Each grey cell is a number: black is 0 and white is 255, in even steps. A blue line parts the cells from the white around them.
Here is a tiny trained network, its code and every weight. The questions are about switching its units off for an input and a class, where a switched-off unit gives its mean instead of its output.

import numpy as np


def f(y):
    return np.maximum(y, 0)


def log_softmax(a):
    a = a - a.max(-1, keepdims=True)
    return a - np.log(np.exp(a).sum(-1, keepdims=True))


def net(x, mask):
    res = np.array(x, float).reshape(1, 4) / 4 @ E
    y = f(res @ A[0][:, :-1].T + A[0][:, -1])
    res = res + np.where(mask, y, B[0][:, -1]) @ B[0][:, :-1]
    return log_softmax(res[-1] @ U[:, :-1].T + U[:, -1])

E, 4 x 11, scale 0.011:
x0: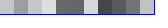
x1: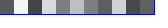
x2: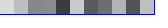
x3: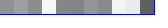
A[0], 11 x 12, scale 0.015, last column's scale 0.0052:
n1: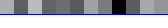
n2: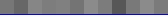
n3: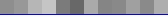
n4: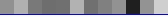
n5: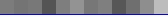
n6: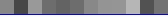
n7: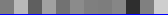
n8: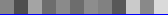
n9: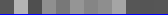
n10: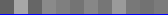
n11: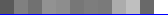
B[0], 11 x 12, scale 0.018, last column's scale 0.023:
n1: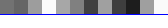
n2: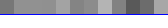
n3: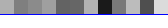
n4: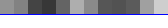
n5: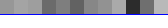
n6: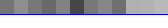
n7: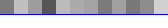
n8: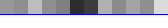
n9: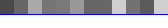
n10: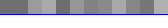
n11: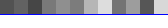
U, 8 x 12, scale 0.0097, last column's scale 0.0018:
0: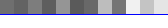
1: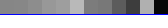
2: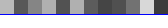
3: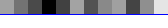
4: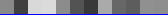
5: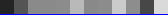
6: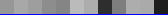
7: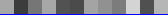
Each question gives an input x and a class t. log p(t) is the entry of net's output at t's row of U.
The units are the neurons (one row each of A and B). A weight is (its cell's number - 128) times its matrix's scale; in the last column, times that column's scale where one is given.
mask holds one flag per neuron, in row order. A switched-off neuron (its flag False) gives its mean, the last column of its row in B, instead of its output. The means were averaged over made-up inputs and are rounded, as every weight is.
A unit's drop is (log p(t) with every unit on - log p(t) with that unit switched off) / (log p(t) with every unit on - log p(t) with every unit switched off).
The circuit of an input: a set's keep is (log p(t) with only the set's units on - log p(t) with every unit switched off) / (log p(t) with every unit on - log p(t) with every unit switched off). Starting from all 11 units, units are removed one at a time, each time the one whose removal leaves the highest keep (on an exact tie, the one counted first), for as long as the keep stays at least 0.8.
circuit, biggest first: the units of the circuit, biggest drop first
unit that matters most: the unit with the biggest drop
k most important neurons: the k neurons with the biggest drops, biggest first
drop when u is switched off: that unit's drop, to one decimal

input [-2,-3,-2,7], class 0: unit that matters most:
n6
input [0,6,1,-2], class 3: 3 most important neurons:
(n4; n1; n3)
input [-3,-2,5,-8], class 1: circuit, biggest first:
(n1; n4)
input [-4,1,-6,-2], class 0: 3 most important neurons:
(n1; n3; n9)
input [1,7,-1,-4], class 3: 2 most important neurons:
(n4; n1)
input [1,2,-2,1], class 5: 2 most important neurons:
(n1; n8)
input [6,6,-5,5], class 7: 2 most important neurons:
(n3; n11)
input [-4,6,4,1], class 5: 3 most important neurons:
(n9; n10; n5)
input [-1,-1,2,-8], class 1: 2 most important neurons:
(n4; n8)
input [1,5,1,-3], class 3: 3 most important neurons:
(n1; n4; n3)
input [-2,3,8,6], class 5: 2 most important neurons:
(n9; n11)
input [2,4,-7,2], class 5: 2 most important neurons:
(n8; n6)
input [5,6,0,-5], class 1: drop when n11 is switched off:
0.0
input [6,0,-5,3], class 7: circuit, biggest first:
(n3)
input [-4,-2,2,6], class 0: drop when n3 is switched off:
0.2
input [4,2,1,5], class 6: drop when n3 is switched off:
0.1
